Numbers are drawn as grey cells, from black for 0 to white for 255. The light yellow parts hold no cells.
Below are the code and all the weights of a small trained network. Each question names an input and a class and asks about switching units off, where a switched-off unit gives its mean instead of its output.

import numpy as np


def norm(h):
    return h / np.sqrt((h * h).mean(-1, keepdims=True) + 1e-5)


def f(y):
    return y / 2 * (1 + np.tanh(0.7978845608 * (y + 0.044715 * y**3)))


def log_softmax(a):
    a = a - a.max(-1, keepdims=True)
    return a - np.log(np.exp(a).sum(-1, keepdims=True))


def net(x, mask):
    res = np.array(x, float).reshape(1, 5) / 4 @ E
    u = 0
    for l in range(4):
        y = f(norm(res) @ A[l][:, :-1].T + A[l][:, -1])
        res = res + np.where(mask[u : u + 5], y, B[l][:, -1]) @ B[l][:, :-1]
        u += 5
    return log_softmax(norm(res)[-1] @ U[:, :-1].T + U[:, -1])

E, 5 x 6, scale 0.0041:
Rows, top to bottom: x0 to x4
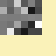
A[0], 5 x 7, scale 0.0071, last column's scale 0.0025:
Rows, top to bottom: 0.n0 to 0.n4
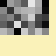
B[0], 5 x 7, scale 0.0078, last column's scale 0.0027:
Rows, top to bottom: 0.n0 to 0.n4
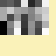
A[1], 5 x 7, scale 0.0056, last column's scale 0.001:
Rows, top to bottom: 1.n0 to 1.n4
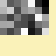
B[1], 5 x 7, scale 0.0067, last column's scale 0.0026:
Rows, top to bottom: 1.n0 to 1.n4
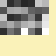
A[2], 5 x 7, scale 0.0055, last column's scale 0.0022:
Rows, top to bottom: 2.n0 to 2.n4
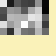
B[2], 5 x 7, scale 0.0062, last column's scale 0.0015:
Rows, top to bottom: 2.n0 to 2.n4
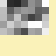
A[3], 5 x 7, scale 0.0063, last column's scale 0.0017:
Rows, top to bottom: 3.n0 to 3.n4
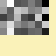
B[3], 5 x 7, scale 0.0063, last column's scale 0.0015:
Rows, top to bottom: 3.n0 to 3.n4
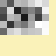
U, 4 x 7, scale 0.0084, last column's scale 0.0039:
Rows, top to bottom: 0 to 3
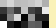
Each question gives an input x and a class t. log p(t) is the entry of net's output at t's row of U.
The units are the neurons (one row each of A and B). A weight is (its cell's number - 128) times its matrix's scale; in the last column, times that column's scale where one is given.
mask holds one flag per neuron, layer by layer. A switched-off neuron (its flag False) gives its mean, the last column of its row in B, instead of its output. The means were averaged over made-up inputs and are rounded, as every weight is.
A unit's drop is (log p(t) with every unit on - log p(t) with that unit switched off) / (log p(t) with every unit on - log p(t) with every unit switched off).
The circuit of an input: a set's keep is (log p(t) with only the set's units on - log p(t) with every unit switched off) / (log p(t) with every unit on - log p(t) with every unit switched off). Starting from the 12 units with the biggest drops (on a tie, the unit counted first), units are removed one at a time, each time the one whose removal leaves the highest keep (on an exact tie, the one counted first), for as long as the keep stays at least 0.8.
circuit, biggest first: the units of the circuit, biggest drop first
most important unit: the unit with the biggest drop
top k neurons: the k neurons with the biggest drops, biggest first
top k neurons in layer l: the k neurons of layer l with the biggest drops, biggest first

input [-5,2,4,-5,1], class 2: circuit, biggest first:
(0.n4)
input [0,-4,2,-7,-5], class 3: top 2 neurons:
(1.n0; 0.n2)
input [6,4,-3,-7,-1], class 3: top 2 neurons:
(0.n4; 1.n0)
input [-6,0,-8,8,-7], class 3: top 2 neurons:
(1.n2; 1.n3)
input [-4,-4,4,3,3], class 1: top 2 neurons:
(0.n0; 0.n3)
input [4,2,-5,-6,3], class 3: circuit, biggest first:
(0.n4; 1.n0)
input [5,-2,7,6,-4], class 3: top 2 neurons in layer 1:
(1.n2; 1.n3)
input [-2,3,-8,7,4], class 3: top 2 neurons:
(1.n2; 0.n0)
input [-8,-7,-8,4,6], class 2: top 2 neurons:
(0.n4; 0.n1)
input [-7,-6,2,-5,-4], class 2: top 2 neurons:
(0.n4; 0.n2)
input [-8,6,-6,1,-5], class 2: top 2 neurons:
(0.n4; 0.n0)
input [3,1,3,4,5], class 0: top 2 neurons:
(1.n3; 0.n2)
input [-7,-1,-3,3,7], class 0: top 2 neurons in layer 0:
(0.n3; 0.n2)
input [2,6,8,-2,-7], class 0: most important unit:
0.n1
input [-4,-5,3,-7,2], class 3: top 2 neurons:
(0.n2; 1.n0)
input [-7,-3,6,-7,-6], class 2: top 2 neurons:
(0.n4; 1.n2)
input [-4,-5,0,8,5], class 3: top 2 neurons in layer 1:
(1.n2; 1.n4)
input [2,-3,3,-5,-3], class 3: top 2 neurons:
(0.n2; 1.n0)
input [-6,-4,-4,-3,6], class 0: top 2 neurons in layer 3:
(3.n4; 3.n0)
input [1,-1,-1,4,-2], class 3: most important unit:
1.n2
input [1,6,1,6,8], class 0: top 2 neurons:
(1.n3; 0.n0)
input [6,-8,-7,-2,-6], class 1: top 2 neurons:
(0.n0; 0.n4)
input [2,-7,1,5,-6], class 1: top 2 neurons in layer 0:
(0.n0; 0.n2)
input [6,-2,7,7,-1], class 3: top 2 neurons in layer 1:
(1.n2; 1.n4)
